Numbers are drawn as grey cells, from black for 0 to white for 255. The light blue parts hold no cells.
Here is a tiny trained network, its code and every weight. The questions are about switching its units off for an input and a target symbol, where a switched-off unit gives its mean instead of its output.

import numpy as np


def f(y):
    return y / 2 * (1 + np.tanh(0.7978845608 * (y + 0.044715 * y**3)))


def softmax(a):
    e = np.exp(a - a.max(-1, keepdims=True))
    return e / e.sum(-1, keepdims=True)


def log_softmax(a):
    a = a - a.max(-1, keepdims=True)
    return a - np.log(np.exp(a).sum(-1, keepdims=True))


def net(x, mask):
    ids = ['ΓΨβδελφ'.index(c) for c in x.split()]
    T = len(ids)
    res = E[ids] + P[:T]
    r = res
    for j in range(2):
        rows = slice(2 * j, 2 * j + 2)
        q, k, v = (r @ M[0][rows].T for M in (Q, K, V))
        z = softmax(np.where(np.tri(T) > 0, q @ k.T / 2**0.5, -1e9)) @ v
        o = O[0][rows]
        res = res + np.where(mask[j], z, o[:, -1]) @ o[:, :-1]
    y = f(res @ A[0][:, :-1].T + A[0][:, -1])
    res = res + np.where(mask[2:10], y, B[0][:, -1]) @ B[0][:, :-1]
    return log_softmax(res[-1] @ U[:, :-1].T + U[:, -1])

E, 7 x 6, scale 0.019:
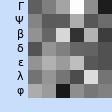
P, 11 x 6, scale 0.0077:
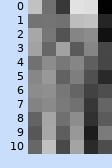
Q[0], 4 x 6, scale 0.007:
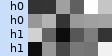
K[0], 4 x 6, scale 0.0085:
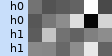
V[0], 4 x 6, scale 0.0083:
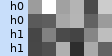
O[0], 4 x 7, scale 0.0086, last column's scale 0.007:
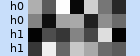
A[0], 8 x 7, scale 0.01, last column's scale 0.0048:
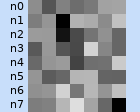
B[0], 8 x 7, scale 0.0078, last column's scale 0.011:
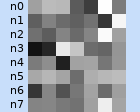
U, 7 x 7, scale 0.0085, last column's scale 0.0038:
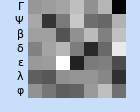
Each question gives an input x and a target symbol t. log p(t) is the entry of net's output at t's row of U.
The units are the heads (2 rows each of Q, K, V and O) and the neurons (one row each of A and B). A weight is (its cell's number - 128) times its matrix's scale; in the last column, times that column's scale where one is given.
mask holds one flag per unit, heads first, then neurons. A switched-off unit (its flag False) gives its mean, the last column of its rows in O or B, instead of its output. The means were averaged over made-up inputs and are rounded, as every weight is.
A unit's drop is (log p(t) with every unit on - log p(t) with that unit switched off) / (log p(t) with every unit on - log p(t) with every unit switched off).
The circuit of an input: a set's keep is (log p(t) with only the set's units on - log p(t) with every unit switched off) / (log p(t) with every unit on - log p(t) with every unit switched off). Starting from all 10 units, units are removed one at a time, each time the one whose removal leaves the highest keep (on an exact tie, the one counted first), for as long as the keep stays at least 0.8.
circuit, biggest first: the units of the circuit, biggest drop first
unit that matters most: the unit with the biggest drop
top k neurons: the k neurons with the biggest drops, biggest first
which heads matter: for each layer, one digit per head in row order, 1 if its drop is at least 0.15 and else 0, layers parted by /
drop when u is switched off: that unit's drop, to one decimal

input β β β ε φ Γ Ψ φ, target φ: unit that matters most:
n2
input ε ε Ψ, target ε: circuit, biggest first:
h0, h1
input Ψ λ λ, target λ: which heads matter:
01
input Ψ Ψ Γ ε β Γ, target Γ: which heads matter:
00
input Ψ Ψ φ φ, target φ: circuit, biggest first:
n2, h1
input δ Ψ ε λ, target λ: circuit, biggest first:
n3, h0
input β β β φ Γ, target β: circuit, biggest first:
h0, n7, h1
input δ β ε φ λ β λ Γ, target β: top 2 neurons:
n7, n3
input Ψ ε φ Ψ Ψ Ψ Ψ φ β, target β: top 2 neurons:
n4, n3
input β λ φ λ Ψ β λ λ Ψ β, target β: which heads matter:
00
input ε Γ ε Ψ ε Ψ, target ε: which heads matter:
11
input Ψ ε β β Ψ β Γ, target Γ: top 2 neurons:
n7, n5
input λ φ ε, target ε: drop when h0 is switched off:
0.5
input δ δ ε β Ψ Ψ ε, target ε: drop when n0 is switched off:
0.0
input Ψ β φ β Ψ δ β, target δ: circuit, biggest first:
h0
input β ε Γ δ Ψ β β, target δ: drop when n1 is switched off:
0.1
